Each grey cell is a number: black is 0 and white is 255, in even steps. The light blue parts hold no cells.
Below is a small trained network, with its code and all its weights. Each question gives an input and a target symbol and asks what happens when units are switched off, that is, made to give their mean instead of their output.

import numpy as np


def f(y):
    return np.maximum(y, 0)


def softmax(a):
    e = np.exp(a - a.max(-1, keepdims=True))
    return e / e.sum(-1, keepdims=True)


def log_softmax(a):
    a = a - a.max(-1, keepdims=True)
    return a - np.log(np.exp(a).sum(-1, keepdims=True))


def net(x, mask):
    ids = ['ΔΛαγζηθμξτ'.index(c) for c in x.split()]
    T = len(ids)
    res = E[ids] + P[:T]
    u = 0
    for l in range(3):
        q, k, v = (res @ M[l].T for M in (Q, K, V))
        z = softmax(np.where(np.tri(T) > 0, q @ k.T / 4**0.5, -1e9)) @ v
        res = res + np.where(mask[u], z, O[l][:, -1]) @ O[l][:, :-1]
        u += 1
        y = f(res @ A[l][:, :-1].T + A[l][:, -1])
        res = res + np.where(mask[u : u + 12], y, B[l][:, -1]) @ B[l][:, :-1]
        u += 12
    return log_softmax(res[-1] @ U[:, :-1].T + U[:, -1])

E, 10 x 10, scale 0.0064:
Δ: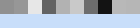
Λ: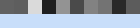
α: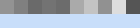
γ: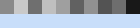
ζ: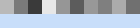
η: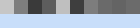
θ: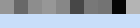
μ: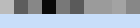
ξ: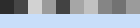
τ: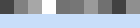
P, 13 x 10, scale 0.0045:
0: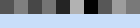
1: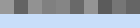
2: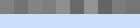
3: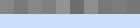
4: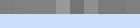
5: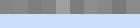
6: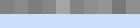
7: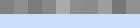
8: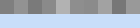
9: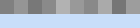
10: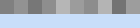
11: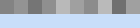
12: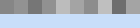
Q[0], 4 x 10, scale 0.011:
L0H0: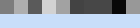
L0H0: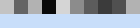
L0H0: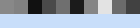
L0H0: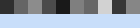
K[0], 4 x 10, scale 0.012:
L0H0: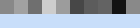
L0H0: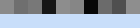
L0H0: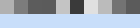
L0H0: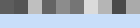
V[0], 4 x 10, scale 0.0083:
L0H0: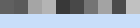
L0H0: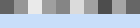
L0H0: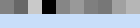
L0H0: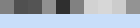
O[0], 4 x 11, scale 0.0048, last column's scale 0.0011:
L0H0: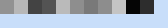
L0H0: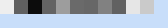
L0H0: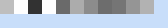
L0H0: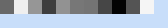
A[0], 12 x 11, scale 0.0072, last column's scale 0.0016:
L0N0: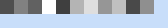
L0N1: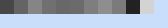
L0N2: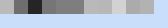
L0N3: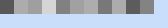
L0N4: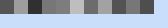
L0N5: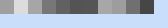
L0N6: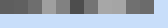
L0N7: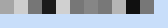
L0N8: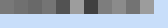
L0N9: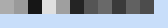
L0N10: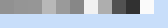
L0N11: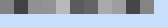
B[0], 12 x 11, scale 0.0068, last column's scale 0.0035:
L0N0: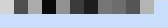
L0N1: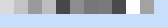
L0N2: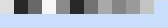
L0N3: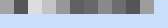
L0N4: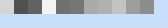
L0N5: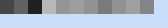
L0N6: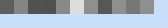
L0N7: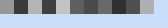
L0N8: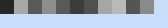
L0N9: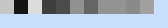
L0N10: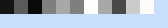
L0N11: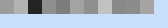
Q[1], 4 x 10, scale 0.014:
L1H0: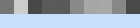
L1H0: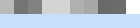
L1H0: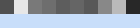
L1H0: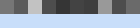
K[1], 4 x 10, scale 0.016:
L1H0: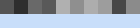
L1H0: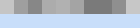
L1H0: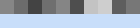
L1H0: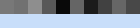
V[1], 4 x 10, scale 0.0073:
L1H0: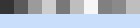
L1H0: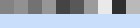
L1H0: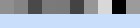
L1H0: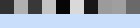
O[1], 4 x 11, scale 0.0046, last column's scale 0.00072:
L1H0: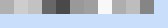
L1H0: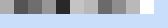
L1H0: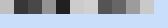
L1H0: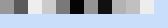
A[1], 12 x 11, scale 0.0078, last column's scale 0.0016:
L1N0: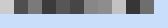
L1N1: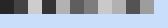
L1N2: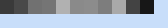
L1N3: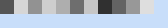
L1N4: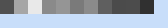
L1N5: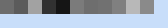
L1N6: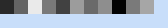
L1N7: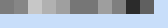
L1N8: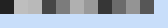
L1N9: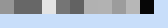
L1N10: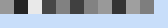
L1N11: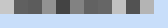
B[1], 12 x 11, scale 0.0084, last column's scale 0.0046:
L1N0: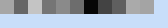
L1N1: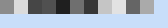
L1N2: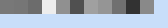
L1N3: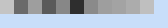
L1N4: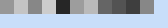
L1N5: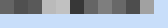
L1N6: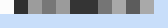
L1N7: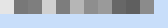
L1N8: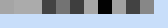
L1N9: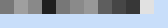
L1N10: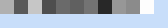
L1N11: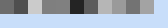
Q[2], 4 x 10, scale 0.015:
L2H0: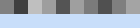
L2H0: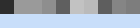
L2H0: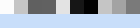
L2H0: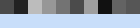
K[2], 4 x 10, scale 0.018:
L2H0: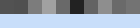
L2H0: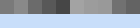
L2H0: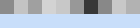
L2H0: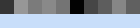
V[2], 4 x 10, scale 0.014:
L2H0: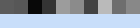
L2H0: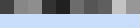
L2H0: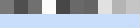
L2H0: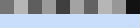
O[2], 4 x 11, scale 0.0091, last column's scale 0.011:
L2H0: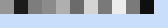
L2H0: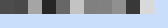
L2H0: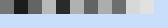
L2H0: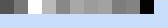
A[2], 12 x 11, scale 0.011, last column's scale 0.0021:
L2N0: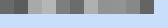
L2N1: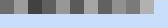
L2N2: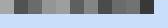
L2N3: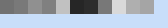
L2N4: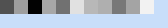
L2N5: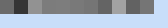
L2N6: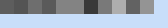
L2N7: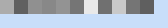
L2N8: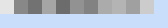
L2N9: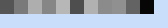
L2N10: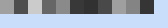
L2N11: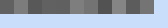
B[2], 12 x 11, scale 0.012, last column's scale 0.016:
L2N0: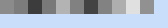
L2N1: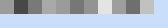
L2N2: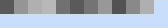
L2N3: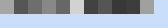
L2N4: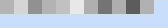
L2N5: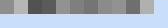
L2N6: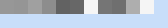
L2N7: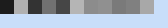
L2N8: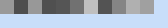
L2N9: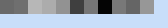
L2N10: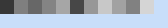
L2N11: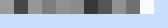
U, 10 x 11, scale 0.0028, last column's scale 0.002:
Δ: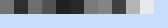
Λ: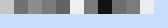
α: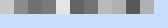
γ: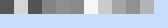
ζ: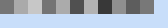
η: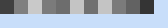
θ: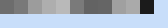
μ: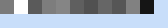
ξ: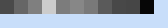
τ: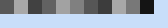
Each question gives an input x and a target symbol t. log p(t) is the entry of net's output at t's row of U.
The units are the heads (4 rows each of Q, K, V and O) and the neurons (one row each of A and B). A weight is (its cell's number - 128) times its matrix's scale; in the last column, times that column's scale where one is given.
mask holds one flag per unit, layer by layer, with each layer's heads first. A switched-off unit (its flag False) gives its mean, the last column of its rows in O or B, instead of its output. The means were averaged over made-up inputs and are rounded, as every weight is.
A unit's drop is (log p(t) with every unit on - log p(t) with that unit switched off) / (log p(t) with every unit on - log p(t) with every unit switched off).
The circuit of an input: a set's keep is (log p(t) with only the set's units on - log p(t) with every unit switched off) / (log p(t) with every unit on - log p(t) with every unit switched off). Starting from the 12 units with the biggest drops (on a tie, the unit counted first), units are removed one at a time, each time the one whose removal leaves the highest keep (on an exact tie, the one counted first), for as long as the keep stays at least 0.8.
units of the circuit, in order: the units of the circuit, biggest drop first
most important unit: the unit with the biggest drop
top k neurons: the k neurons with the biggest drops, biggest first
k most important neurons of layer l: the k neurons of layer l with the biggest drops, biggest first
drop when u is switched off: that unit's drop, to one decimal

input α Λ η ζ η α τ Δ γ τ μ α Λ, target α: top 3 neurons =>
(L2N1; L1N8; L0N2)
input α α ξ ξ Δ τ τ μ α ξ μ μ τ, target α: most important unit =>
L0H0
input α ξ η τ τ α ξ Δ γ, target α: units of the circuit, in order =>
(L2H0; L2N1)
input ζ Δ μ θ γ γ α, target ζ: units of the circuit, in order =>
(L1H0; L2H0; L2N9)
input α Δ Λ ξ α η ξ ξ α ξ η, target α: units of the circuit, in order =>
(L2H0; L2N1)
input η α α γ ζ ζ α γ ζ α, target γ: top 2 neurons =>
(L0N9; L1N10)
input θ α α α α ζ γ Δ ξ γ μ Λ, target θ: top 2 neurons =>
(L1N1; L2N0)
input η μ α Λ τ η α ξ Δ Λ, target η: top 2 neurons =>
(L1N1; L0N10)
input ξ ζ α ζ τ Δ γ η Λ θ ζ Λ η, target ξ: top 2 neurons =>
(L2N3; L2N9)
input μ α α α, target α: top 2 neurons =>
(L0N9; L1N10)
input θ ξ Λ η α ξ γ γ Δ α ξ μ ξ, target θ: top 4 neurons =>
(L2N0; L1N1; L0N10; L1N7)
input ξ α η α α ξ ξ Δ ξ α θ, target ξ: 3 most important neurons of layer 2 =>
(L2N3; L2N9; L2N7)
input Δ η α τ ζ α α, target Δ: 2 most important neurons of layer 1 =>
(L1N9; L1N11)
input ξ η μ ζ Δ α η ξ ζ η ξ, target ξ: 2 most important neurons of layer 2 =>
(L2N3; L2N9)
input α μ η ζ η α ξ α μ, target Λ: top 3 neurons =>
(L0N10; L0N7; L0N0)
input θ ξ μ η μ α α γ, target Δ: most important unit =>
L0N9
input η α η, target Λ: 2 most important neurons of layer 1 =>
(L1N11; L1N9)
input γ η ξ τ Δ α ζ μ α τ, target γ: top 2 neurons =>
(L1N1; L2N11)
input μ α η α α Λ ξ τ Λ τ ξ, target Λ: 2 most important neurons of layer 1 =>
(L1N6; L1N5)
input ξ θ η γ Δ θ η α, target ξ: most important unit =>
L1H0
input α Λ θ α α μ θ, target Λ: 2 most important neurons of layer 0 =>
(L0N9; L0N10)
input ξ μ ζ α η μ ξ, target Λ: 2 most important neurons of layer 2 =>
(L2N4; L2N10)
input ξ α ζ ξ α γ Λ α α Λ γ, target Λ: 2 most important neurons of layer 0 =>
(L0N9; L0N7)
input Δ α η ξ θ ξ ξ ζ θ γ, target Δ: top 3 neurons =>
(L1N9; L1N11; L0N10)
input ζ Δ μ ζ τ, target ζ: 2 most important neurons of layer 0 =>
(L0N2; L0N10)
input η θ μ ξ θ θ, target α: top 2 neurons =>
(L0N11; L0N0)
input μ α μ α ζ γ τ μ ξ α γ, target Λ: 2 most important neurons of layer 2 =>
(L2N4; L2N10)
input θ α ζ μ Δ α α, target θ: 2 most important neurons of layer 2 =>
(L2N0; L2N9)
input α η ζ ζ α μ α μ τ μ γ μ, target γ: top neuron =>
(L0N0)
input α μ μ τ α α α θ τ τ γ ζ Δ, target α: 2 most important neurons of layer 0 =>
(L0N2; L0N10)
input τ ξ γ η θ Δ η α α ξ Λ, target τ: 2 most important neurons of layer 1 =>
(L1N1; L1N10)
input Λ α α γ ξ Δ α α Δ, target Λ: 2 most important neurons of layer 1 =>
(L1N10; L1N7)
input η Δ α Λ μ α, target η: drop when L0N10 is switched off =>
0.2
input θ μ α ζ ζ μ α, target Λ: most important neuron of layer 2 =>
(L2N4)
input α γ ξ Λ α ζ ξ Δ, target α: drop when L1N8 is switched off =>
0.3
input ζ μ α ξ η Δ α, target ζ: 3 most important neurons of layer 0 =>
(L0N2; L0N10; L0N1)
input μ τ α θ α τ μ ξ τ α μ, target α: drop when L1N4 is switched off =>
0.0
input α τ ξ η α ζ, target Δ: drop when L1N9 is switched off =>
0.1
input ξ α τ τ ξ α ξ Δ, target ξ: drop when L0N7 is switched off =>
0.2
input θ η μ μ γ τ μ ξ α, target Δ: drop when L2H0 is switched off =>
0.3
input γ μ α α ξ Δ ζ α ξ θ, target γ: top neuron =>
(L1N1)
